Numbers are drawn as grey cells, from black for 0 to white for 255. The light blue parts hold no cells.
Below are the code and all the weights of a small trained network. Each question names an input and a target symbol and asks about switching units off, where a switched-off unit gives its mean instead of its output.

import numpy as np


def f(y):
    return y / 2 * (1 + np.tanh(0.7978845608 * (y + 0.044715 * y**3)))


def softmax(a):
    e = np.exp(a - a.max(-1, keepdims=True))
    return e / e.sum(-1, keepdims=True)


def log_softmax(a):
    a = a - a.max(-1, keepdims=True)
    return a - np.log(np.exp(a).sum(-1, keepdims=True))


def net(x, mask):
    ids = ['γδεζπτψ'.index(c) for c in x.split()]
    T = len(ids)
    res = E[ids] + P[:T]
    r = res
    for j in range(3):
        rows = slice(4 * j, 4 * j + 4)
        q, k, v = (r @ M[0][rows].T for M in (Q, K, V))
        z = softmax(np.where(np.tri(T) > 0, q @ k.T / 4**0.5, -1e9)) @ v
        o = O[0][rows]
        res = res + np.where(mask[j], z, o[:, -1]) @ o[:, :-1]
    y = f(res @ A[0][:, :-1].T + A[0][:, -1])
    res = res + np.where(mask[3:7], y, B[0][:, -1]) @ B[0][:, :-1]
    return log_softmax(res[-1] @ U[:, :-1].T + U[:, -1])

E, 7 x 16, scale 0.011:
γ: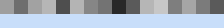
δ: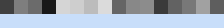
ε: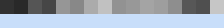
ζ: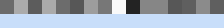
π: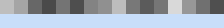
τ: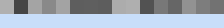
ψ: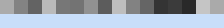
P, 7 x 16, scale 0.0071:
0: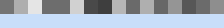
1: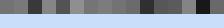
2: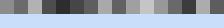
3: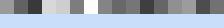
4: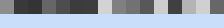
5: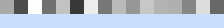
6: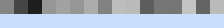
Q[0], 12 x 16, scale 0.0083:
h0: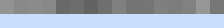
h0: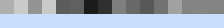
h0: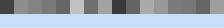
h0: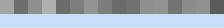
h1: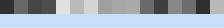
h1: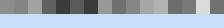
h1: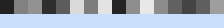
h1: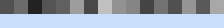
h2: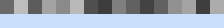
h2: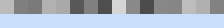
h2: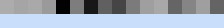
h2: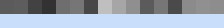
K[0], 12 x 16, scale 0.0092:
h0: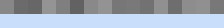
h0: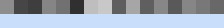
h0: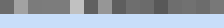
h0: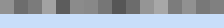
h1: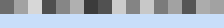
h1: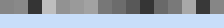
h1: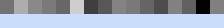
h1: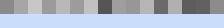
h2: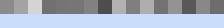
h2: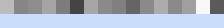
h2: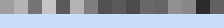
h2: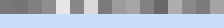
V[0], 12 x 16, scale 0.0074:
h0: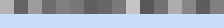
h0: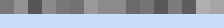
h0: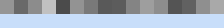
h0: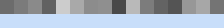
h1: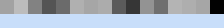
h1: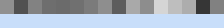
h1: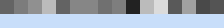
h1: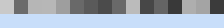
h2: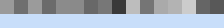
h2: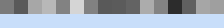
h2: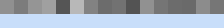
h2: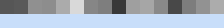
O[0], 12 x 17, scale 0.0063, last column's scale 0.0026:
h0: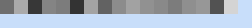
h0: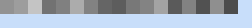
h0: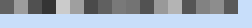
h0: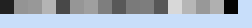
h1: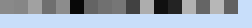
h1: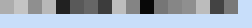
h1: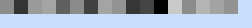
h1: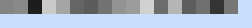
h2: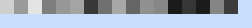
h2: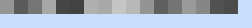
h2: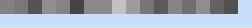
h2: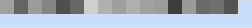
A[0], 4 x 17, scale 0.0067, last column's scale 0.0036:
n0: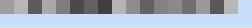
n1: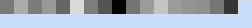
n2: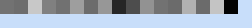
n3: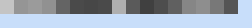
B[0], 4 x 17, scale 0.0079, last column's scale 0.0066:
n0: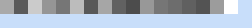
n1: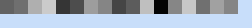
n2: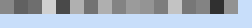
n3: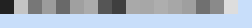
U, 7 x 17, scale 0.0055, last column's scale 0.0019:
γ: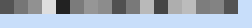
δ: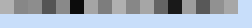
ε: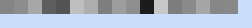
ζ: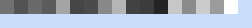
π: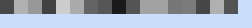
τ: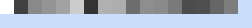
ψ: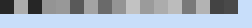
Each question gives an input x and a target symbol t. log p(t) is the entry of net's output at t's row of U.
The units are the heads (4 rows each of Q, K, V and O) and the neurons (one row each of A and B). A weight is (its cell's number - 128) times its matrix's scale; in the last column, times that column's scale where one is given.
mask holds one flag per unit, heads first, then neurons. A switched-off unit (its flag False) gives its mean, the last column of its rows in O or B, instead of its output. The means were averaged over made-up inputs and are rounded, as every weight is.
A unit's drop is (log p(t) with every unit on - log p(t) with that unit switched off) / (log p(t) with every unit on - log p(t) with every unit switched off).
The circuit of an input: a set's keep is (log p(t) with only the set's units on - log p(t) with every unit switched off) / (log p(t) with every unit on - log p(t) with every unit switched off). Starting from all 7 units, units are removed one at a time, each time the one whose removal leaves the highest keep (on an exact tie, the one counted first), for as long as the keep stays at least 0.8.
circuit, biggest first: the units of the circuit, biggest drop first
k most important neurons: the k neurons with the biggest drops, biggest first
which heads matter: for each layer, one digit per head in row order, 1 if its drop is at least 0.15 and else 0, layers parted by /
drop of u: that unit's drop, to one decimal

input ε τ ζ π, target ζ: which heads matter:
011
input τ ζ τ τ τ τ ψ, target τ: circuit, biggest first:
[h1; n0]
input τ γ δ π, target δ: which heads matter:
010
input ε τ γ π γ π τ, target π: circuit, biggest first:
[h2]
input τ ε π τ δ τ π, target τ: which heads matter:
010
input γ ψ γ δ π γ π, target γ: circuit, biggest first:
[h1; n3]
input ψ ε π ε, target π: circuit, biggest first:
[h1; h0]
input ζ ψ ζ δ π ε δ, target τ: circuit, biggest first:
[h0; h1; n2]
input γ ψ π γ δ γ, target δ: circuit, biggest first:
[h2; h1]
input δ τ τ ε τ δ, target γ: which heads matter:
100
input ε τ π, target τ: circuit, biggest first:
[h1; n0; n3]
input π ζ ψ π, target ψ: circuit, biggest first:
[h1; h2]
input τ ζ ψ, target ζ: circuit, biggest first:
[h2; h1]
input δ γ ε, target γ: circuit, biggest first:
[h0]
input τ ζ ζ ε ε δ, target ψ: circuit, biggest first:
[h1; n0]
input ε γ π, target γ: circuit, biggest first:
[n3; h1]
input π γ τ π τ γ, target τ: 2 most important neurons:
[n0; n1]
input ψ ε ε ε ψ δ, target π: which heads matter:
110
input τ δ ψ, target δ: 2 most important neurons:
[n3; n0]
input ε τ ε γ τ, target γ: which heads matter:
010
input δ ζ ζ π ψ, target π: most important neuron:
[n3]
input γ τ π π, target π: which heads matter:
011
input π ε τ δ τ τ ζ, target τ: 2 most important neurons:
[n0; n3]
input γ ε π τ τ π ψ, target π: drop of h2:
0.7
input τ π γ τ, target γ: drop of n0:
0.1
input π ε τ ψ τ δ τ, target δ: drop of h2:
0.1
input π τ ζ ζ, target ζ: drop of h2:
0.5
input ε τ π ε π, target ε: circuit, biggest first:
[h1]
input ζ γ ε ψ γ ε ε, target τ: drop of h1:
0.4
